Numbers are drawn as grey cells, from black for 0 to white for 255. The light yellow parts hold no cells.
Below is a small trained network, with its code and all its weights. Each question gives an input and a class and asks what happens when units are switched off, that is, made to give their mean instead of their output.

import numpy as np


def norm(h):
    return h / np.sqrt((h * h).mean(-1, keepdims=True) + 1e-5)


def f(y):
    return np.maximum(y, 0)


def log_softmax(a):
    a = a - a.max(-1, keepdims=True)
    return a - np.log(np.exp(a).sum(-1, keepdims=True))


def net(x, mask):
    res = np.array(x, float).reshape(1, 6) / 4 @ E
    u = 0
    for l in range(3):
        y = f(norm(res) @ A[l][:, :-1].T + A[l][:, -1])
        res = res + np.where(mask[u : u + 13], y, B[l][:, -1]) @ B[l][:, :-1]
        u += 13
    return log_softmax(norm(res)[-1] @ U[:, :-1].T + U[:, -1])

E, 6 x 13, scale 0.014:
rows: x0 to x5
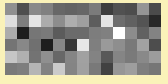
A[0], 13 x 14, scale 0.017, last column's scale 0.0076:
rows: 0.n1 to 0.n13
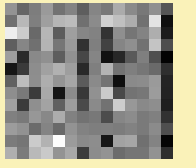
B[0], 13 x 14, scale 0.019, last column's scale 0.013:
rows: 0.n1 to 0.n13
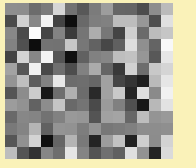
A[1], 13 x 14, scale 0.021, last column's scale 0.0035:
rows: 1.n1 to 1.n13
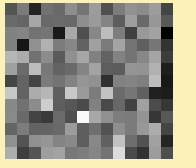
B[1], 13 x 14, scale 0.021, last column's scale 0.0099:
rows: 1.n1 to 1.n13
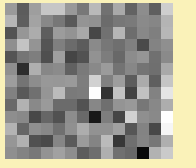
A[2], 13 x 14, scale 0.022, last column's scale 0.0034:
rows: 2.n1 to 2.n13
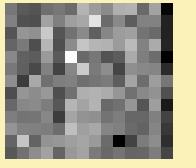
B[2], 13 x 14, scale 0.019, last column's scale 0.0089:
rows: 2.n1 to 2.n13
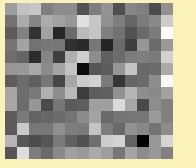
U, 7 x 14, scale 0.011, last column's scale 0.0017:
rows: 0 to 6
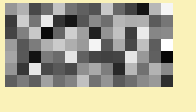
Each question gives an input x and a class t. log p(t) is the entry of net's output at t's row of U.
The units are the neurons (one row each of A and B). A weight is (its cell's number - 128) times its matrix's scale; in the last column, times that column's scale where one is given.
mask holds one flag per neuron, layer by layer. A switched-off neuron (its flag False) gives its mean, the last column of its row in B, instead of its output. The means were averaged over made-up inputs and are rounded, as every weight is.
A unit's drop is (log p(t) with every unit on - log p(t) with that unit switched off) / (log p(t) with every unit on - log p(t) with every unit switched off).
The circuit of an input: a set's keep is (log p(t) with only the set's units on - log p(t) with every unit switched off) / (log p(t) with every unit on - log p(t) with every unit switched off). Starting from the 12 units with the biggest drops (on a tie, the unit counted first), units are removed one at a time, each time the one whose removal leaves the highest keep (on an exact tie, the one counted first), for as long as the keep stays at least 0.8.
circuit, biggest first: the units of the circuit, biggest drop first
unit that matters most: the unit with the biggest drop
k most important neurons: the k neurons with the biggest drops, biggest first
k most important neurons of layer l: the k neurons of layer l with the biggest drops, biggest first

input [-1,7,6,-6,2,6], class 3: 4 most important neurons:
0.n13, 1.n8, 0.n7, 0.n8
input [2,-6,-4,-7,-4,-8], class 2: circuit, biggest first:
0.n8
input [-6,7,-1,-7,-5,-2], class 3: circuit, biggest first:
0.n13, 1.n8
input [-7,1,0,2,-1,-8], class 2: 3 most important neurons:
0.n8, 0.n5, 1.n3
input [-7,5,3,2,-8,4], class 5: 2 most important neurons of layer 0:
0.n6, 0.n5
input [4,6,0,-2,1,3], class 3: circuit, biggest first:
0.n13, 1.n8
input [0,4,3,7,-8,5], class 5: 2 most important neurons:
0.n4, 0.n13
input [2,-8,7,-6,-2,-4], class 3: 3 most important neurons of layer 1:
1.n1, 1.n7, 1.n11
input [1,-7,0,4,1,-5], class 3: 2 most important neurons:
0.n12, 1.n1
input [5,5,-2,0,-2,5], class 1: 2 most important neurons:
0.n5, 0.n8
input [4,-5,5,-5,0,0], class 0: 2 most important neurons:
0.n9, 0.n1
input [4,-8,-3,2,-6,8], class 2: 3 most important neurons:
0.n12, 0.n10, 1.n8
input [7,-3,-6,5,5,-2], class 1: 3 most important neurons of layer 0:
0.n5, 0.n9, 0.n1
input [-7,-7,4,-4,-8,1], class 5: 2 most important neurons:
0.n6, 0.n5
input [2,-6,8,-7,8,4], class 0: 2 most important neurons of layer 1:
1.n13, 1.n12
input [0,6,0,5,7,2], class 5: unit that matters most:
0.n13
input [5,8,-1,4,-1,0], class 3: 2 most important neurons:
1.n8, 0.n2
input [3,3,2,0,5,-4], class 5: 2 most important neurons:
0.n3, 0.n12
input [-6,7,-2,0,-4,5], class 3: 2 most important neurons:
1.n8, 0.n5
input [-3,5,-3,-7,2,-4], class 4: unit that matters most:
0.n13
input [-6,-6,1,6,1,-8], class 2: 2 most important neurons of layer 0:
0.n5, 0.n4
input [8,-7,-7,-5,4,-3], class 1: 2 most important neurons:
0.n5, 0.n9
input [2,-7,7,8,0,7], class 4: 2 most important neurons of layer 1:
1.n10, 1.n8
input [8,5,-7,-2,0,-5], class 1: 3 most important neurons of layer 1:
1.n9, 1.n13, 1.n12
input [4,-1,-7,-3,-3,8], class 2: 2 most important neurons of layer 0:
0.n12, 0.n10
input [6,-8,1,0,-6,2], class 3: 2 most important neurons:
0.n2, 1.n1
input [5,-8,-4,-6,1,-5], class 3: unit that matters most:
0.n4
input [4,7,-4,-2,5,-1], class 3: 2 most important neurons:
0.n13, 1.n8
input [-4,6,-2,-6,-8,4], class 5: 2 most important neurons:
0.n6, 0.n4
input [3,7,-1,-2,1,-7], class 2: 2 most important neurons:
0.n8, 1.n3
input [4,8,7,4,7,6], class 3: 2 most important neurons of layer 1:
1.n8, 1.n10
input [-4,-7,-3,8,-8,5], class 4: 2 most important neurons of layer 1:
1.n10, 1.n8
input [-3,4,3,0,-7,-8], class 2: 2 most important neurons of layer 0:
0.n8, 0.n3
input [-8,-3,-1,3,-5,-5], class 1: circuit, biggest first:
0.n2
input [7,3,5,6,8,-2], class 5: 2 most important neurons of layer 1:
1.n6, 1.n2
